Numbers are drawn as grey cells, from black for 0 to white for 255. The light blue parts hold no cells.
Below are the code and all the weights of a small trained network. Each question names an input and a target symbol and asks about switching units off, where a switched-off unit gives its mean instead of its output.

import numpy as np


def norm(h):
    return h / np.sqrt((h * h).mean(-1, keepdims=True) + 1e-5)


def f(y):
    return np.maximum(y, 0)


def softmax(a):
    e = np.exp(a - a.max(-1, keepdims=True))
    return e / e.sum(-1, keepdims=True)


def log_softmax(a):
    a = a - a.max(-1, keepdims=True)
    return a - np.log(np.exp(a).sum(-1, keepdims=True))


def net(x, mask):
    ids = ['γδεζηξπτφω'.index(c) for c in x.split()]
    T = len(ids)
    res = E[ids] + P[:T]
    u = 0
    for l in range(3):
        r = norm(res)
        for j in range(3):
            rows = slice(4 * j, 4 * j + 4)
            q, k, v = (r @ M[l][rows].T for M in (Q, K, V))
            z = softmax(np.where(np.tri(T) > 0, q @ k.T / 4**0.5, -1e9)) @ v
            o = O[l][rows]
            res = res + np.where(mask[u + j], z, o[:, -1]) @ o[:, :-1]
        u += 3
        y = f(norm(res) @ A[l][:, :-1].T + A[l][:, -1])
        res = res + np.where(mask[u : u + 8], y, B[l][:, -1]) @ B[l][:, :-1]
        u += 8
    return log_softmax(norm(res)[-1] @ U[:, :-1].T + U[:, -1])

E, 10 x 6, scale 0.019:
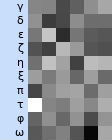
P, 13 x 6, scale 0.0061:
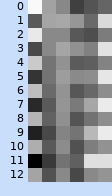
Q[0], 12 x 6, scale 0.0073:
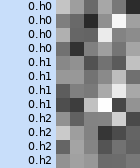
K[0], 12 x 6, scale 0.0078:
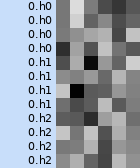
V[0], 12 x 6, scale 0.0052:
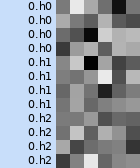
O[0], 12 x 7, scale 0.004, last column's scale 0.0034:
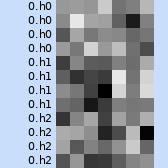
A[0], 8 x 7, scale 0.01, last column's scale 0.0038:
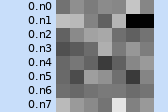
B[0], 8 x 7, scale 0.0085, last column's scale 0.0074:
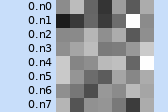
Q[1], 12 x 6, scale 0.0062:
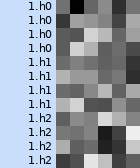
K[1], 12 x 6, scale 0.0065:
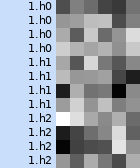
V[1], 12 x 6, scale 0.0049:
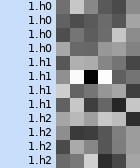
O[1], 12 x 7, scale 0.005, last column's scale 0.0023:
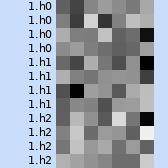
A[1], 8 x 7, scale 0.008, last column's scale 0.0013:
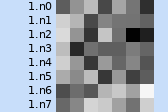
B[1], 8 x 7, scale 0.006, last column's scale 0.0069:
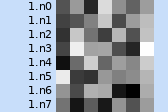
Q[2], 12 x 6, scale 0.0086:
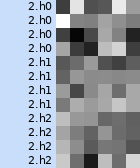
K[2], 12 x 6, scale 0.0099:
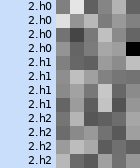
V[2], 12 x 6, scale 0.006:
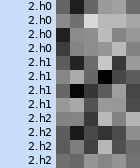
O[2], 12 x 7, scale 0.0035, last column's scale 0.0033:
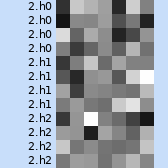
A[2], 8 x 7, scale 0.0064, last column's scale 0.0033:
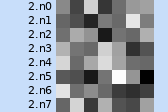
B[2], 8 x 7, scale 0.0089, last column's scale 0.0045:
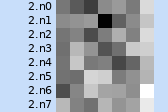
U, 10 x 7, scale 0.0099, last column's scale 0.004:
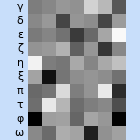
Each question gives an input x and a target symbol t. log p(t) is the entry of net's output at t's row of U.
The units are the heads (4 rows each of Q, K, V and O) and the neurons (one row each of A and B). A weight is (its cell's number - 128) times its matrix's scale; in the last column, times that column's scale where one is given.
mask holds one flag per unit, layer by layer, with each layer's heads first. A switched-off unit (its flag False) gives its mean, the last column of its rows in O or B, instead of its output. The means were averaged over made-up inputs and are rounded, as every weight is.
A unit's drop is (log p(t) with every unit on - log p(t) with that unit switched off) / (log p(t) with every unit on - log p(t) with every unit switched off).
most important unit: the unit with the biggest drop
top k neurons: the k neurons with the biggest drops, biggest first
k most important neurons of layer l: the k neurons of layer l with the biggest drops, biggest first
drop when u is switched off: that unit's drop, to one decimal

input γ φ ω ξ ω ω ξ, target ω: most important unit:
0.n7
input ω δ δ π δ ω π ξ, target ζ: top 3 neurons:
0.n7, 1.n7, 2.n4
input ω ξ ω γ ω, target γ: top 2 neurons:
0.n4, 2.n6
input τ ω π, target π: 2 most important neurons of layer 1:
1.n3, 1.n7
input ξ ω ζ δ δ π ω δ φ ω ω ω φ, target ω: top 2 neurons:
1.n1, 1.n6
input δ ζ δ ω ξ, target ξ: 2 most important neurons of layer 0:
0.n1, 0.n4
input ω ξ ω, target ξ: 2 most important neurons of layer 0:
0.n4, 0.n7
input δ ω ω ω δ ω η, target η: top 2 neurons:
1.n5, 0.n7
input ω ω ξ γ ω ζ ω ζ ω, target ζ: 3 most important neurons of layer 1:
1.n3, 1.n1, 1.n4
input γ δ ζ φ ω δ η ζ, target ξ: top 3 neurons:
1.n7, 1.n3, 0.n5
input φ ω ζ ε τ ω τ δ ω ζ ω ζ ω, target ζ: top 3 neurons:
0.n4, 1.n3, 2.n6
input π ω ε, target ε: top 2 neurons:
0.n1, 2.n1
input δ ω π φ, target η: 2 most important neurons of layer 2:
2.n7, 2.n6
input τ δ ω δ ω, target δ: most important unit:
2.n2
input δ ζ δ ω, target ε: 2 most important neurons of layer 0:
0.n7, 0.n5
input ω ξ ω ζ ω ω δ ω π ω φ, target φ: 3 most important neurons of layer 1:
1.n4, 1.n2, 1.n3
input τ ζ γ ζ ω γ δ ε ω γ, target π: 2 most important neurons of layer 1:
1.n3, 1.n6
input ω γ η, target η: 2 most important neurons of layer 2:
2.n6, 2.n5
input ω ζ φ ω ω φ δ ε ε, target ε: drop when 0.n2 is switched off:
0.0
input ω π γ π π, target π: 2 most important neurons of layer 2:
2.n5, 2.n1
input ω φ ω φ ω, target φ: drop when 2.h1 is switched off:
0.1
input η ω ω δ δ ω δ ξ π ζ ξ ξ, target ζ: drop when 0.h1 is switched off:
0.2
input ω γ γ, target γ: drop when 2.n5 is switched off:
0.5
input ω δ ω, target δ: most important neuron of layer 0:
0.n4
